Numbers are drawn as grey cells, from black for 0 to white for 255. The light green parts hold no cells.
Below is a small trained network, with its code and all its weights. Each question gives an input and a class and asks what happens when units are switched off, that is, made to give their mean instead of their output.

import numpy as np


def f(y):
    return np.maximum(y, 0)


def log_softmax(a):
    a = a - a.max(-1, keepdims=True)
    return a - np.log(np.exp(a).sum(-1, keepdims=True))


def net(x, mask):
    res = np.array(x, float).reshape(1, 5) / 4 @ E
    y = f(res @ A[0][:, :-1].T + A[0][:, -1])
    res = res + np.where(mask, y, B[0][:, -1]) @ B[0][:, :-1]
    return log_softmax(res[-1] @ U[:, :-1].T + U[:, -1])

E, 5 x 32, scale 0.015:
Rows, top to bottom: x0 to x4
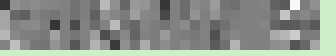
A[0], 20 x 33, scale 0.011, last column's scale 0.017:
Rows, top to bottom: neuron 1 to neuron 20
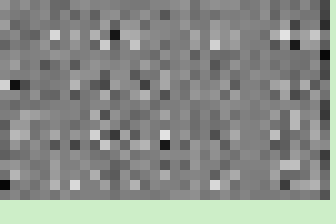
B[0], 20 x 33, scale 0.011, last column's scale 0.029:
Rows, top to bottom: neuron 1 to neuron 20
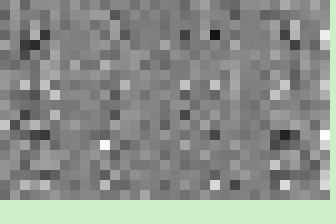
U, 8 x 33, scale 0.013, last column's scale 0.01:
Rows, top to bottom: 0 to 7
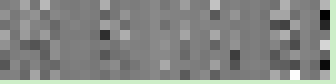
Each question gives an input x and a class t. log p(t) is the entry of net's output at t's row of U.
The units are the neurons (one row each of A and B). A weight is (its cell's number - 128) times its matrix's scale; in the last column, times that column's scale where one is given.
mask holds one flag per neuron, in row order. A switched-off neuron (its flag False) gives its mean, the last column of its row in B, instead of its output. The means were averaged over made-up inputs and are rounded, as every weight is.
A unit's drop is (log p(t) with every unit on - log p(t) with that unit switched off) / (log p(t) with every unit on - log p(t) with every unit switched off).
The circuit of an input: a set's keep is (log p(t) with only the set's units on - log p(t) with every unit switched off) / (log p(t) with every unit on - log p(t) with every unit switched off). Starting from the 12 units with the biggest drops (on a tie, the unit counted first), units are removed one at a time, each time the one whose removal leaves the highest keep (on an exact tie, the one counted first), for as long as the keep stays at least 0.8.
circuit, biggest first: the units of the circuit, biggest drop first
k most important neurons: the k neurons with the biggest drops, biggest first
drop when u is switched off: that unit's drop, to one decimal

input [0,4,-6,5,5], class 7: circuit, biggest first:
[neuron 4]
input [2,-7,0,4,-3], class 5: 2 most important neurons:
[neuron 4; neuron 5]
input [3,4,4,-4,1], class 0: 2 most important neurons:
[neuron 14; neuron 4]
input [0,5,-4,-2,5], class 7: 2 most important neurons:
[neuron 4; neuron 14]
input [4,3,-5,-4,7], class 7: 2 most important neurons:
[neuron 4; neuron 14]
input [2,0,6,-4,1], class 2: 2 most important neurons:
[neuron 19; neuron 9]
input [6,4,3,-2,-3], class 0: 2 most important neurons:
[neuron 4; neuron 14]
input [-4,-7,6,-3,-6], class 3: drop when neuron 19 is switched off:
0.1
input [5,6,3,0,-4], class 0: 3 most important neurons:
[neuron 4; neuron 14; neuron 18]
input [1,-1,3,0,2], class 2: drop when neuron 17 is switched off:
0.1
